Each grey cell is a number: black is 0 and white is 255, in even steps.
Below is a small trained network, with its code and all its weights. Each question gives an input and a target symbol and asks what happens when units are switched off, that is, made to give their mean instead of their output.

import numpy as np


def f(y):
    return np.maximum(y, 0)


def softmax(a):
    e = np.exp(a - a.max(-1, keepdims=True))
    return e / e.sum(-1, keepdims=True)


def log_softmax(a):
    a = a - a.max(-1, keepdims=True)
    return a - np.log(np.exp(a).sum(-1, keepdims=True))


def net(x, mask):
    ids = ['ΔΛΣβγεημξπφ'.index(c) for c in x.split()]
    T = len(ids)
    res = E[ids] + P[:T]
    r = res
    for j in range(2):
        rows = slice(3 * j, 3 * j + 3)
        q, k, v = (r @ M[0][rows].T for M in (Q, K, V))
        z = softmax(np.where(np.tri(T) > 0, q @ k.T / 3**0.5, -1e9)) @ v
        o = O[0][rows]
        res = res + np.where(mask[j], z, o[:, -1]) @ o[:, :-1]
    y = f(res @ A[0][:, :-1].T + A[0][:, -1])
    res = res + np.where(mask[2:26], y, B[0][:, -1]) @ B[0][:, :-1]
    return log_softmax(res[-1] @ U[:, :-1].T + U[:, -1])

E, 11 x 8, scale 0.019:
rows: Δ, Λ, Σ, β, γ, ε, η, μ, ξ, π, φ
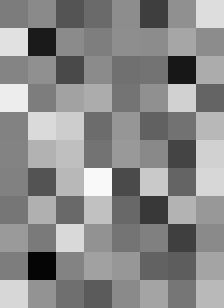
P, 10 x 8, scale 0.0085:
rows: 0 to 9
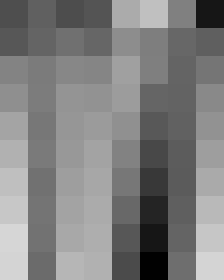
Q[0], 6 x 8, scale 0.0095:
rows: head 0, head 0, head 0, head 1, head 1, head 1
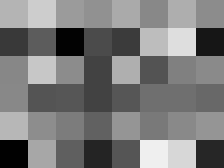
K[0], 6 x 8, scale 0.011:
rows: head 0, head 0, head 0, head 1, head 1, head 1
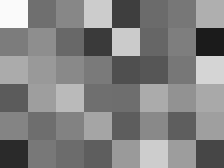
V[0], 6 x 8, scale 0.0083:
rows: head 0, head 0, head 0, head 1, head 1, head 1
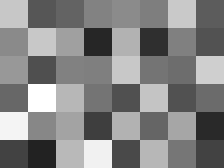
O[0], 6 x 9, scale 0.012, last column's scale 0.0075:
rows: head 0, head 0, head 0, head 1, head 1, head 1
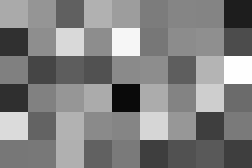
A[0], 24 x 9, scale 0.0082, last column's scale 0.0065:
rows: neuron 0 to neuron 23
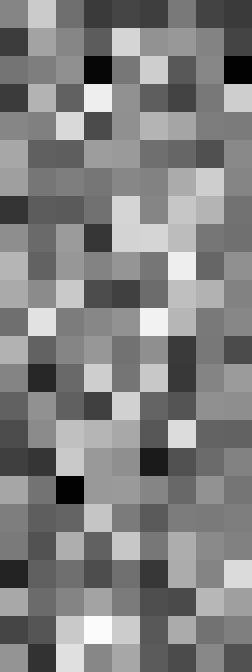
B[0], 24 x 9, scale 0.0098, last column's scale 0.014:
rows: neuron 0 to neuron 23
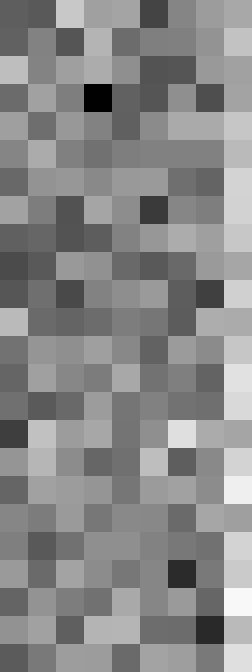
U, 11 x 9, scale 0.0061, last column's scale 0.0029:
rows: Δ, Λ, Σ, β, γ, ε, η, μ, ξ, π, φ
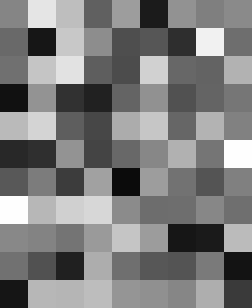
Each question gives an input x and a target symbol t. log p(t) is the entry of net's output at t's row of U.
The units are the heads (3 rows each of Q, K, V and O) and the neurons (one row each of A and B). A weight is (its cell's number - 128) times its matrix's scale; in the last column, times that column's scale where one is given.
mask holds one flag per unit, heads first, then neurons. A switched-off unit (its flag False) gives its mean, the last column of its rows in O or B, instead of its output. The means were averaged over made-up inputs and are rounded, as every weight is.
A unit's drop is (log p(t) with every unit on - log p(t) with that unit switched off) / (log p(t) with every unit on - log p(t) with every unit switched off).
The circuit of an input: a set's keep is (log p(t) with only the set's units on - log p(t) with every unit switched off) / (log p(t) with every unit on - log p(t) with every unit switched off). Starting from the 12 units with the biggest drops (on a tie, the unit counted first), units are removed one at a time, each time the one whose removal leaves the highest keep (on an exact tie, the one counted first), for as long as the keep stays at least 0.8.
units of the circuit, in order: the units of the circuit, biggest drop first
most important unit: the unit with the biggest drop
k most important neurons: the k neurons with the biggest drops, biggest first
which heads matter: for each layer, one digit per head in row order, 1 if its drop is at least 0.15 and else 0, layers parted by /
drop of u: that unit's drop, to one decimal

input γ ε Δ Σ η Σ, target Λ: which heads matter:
11
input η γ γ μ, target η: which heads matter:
10
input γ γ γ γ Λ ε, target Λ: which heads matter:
10
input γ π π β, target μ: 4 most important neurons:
neuron 10; neuron 3; neuron 13; neuron 21
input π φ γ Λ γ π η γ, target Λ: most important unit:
neuron 0
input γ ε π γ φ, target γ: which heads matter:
01
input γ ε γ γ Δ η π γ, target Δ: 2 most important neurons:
neuron 0; neuron 21
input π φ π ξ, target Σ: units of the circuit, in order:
head 1; neuron 16; neuron 7
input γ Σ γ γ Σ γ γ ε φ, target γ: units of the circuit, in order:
head 1; neuron 23; neuron 14
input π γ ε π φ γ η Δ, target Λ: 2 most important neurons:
neuron 0; neuron 20
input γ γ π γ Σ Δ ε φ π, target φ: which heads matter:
00
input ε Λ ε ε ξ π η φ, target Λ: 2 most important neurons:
neuron 0; neuron 22
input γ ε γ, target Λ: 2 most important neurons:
neuron 11; neuron 21
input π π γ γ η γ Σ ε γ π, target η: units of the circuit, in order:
head 0
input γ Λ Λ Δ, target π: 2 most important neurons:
neuron 7; neuron 14
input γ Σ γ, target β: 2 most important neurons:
neuron 3; neuron 17
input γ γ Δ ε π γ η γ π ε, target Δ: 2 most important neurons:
neuron 0; neuron 21
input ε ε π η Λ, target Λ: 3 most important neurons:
neuron 0; neuron 20; neuron 22
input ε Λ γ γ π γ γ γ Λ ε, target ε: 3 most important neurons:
neuron 8; neuron 20; neuron 23
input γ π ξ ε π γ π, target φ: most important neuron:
neuron 13
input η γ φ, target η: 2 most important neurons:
neuron 10; neuron 16
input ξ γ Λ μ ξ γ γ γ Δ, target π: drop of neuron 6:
-0.1
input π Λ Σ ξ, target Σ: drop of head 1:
0.3
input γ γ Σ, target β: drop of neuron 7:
0.0
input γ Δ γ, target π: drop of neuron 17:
0.2
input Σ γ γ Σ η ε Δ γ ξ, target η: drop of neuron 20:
0.1
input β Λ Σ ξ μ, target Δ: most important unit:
head 0
